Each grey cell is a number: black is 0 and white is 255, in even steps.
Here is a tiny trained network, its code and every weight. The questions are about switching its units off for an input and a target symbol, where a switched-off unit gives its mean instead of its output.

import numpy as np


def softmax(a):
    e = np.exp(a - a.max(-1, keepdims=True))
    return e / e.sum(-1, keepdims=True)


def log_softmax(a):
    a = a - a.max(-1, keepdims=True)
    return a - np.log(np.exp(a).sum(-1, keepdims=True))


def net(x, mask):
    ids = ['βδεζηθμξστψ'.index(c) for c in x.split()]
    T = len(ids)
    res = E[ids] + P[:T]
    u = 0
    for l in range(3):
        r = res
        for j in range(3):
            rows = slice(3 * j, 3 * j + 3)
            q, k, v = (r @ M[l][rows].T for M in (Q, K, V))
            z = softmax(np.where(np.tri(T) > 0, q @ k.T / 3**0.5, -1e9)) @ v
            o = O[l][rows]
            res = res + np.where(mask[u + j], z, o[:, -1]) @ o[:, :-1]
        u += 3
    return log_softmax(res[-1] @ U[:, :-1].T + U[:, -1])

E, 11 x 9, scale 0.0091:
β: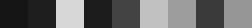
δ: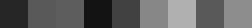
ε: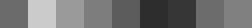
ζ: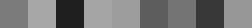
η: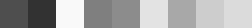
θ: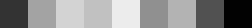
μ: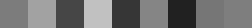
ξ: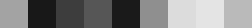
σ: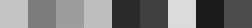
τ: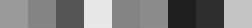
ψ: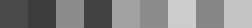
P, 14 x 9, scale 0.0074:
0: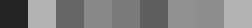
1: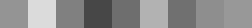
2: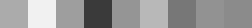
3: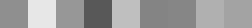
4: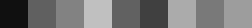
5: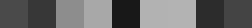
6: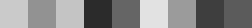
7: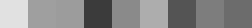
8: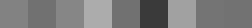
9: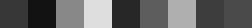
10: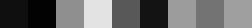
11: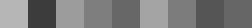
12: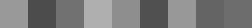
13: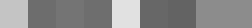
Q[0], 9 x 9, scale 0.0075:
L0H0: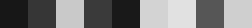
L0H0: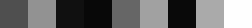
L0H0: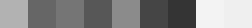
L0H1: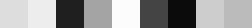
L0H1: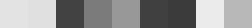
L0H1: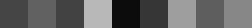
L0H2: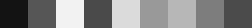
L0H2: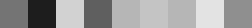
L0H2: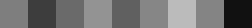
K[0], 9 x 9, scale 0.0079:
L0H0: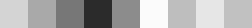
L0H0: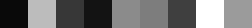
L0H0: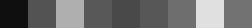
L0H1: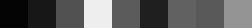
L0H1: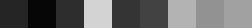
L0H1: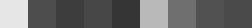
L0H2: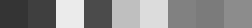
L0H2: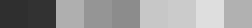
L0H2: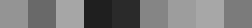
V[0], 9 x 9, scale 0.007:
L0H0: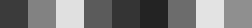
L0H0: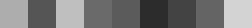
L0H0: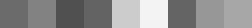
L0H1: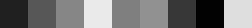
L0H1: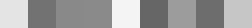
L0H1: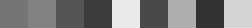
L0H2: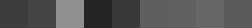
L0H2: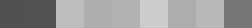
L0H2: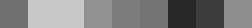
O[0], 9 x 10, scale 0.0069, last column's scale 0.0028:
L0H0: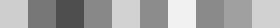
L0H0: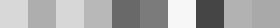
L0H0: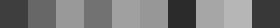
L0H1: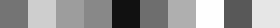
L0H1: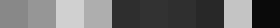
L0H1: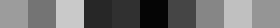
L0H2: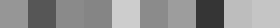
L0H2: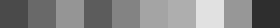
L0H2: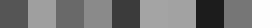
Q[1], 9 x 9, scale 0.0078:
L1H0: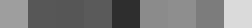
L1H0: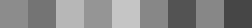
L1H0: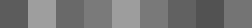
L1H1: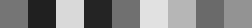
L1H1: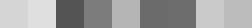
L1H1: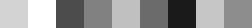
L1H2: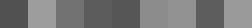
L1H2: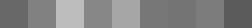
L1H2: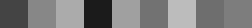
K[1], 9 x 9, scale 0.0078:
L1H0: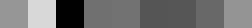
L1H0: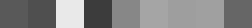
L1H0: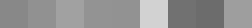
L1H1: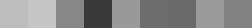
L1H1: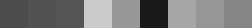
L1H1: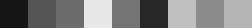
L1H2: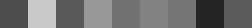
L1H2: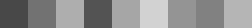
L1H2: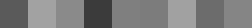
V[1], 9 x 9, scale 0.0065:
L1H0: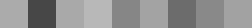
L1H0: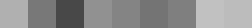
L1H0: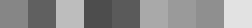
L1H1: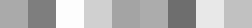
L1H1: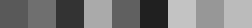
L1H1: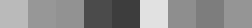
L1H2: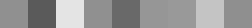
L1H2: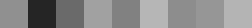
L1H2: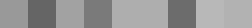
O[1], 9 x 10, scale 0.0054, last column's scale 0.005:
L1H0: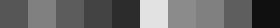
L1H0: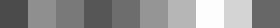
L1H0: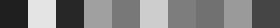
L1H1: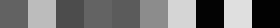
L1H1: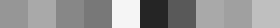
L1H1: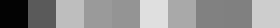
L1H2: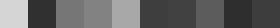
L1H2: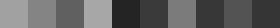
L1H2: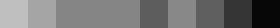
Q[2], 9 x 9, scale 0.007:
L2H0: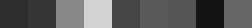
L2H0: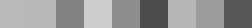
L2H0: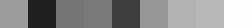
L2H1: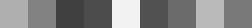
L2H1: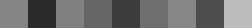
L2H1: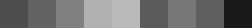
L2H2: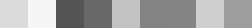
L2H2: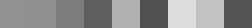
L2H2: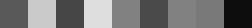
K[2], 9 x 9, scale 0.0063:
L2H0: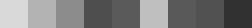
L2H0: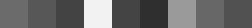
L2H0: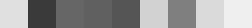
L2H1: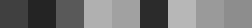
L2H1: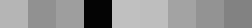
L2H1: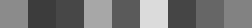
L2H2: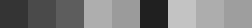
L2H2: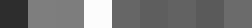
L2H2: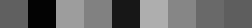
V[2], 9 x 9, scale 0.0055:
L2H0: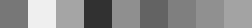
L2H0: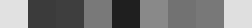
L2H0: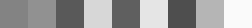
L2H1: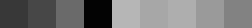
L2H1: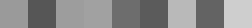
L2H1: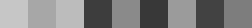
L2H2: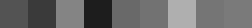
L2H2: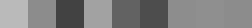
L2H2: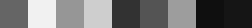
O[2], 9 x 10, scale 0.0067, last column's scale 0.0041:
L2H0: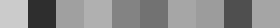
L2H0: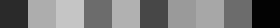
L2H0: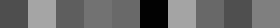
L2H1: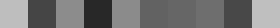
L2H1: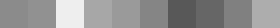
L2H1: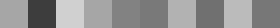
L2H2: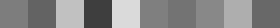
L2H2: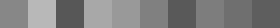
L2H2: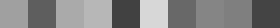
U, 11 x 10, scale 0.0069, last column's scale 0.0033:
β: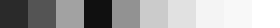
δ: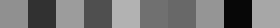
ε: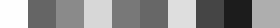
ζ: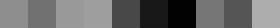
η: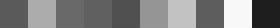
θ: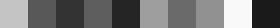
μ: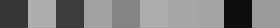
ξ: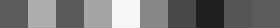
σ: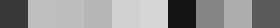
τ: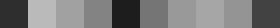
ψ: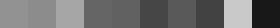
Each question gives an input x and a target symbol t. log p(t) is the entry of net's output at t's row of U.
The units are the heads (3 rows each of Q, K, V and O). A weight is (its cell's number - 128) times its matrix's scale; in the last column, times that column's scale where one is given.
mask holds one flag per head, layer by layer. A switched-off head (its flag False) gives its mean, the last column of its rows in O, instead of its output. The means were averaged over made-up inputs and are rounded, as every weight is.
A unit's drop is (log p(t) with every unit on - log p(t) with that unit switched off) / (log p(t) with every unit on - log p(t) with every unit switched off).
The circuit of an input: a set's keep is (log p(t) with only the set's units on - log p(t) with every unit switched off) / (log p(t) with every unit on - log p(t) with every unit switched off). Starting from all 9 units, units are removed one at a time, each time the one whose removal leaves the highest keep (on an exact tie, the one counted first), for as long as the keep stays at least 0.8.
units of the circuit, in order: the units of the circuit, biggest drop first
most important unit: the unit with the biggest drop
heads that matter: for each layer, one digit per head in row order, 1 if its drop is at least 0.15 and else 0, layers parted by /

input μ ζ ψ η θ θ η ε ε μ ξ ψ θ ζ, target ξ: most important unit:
L1H1
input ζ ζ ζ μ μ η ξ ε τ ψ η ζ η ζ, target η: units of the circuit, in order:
(L1H1 L0H2 L1H0)
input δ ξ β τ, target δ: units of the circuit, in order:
(L0H1 L2H1 L1H1)
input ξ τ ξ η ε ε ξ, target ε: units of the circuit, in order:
(L1H2 L0H1)
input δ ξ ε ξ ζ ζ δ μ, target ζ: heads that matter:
010 / 010 / 000
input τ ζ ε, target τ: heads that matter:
010 / 000 / 010
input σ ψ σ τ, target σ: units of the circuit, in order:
(L1H1 L2H1 L0H0 L2H0)
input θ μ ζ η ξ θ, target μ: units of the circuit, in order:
(L1H0 L0H0)
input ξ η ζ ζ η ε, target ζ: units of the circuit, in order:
(L0H1 L0H0)
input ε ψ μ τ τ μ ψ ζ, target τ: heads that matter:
010 / 000 / 000
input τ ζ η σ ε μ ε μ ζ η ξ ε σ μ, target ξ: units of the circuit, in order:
(L1H1 L2H2 L2H1 L0H2)
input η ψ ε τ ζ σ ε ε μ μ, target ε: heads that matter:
010 / 010 / 100
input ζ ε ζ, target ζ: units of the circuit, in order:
(L0H1 L1H1)
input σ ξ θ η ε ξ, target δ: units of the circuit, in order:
(L0H2 L1H2)
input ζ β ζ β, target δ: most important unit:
L1H2
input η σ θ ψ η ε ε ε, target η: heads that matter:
001 / 010 / 000
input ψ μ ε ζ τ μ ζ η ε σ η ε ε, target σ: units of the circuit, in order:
(L2H0 L0H0 L2H2 L2H1)
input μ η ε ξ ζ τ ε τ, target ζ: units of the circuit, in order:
(L1H1 L0H1)
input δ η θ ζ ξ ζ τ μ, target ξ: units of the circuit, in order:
(L2H2 L1H1 L0H2 L0H0)
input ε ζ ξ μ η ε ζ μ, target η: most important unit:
L1H1
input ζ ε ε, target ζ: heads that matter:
010 / 010 / 100
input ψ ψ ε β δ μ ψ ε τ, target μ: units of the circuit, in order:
(L0H1 L1H0)
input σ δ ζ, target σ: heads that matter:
100 / 010 / 010
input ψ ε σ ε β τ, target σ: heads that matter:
111 / 010 / 010
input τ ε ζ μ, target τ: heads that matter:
010 / 000 / 010
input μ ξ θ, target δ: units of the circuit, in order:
(L0H0 L1H0 L0H1 L2H1)
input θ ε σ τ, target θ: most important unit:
L2H0
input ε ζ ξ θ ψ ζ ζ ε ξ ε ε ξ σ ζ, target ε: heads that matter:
100 / 000 / 000
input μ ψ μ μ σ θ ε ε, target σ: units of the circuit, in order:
(L2H0 L0H0 L1H1 L2H1)
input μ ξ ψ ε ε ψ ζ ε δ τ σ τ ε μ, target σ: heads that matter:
010 / 010 / 111
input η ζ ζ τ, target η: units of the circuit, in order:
(L1H1 L0H2)
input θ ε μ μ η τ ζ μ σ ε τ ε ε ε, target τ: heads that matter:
010 / 000 / 100
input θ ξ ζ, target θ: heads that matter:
000 / 000 / 100
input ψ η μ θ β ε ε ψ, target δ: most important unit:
L0H2
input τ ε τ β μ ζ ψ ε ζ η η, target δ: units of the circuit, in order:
(L1H2 L0H2 L2H1 L0H1)
